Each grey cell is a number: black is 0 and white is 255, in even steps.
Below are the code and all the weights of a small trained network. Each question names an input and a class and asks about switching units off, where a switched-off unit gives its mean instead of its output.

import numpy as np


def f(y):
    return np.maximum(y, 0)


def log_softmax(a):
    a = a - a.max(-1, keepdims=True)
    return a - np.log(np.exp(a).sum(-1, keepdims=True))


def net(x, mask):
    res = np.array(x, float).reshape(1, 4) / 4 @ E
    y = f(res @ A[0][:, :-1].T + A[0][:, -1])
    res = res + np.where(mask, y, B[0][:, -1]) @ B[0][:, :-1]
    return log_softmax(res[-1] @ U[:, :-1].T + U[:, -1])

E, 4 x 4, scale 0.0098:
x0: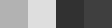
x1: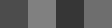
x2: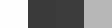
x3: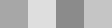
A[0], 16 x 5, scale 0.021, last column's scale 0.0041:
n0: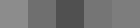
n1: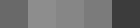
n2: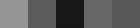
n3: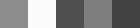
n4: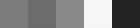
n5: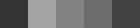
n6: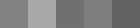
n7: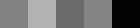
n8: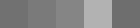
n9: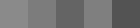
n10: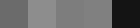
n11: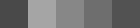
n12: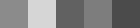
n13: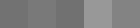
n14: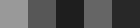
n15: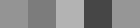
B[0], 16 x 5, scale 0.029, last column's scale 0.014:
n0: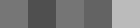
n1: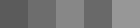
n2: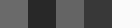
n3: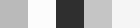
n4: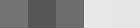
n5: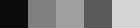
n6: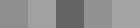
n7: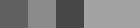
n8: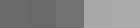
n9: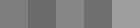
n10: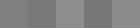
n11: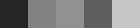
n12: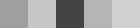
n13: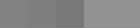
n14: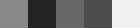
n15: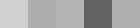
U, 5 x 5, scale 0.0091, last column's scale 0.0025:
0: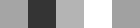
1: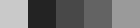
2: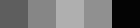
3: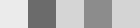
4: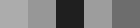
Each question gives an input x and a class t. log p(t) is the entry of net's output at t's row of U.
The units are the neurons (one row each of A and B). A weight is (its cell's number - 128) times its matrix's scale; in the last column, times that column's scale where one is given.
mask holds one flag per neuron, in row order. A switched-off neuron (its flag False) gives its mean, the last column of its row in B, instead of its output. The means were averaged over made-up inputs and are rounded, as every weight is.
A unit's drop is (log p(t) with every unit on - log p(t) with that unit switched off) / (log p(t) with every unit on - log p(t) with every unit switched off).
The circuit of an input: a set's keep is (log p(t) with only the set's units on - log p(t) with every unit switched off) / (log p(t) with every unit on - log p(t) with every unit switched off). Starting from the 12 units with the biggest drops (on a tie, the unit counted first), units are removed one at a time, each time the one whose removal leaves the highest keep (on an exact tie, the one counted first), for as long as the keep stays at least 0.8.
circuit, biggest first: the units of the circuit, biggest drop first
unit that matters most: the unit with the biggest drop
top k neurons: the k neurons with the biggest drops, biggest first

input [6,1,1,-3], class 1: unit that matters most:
n2
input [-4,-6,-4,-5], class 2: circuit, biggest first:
(n14; n3)
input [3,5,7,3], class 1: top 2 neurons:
(n2; n14)
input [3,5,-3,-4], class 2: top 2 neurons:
(n5; n11)
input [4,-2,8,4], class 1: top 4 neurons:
(n2; n14; n0; n9)
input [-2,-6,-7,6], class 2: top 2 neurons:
(n5; n11)
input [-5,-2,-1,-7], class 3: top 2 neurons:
(n4; n2)
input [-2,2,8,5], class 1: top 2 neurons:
(n2; n14)
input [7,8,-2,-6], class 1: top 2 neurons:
(n2; n14)
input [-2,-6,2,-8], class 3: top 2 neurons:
(n2; n15)
